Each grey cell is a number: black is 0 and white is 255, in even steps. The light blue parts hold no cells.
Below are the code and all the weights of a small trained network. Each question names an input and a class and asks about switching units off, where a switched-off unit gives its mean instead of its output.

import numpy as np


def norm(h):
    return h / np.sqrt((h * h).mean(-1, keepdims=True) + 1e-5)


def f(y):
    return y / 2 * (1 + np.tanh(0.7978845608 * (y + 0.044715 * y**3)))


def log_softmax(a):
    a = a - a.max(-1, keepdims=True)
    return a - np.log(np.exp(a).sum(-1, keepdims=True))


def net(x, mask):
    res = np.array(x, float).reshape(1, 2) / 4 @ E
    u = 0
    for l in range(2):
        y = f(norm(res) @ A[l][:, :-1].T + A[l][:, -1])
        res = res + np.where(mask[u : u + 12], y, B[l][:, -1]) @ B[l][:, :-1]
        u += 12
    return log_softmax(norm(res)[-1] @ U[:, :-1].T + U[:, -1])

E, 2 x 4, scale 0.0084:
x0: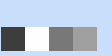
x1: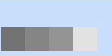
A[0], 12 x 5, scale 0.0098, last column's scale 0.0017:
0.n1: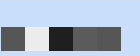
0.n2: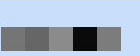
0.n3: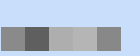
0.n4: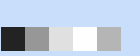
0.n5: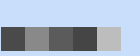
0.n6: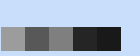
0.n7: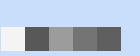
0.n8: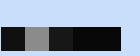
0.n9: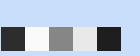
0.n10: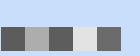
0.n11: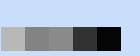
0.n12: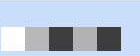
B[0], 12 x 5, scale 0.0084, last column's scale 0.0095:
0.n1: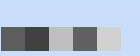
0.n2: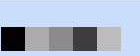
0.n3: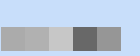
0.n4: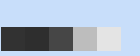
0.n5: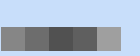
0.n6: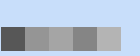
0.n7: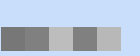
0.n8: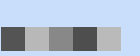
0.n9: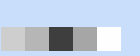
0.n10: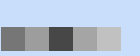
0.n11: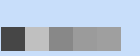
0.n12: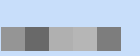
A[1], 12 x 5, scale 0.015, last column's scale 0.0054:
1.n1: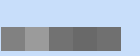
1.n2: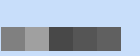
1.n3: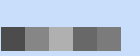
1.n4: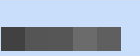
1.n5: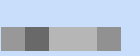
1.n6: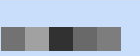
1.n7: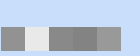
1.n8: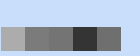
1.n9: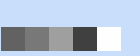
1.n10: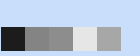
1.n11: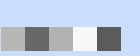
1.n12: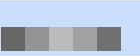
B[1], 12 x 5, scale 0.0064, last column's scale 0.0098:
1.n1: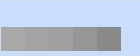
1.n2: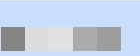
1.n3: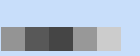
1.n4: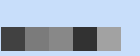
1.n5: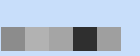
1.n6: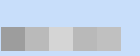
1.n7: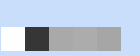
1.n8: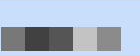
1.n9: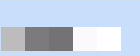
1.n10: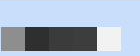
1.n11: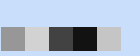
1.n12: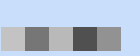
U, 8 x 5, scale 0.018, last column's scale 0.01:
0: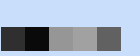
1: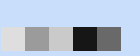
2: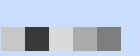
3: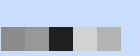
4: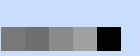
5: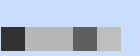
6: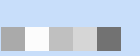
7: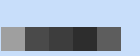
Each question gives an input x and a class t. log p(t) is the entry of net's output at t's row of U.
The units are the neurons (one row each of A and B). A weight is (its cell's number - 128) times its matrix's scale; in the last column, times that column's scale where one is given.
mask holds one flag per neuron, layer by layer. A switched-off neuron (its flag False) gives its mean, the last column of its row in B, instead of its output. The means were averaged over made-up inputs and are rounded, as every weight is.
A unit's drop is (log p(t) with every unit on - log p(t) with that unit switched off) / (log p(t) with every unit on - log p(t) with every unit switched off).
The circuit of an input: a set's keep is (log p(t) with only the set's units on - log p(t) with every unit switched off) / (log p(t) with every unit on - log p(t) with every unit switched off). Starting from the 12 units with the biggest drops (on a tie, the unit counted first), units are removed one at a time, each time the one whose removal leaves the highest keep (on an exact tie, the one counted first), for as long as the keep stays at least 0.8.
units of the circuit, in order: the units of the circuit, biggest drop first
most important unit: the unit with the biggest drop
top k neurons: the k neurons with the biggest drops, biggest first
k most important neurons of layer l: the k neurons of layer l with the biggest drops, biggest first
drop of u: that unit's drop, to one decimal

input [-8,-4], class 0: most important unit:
0.n9
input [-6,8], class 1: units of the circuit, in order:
(0.n3; 1.n11)
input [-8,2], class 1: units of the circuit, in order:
(1.n5; 0.n4)
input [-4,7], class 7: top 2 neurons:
(0.n4; 1.n10)
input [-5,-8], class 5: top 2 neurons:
(0.n2; 0.n9)
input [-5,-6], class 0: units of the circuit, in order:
(0.n9; 1.n11)
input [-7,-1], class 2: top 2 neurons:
(0.n4; 0.n7)
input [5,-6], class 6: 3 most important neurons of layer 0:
(0.n4; 0.n6; 0.n7)
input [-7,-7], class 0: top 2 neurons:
(0.n9; 1.n9)
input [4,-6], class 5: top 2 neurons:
(0.n1; 0.n9)
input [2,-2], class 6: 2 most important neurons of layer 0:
(0.n4; 0.n8)
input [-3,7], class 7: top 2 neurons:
(0.n4; 1.n11)
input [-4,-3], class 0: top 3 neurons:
(0.n9; 0.n2; 1.n9)
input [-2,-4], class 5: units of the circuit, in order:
(0.n2)
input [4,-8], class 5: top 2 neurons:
(0.n9; 0.n1)
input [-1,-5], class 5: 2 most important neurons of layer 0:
(0.n2; 0.n9)
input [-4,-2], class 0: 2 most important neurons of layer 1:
(1.n6; 1.n7)
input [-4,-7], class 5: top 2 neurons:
(0.n2; 0.n9)
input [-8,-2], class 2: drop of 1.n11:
-0.1
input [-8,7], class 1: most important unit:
1.n11
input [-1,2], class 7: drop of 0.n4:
0.2
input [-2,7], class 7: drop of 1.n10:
0.2
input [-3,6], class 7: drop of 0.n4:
0.2
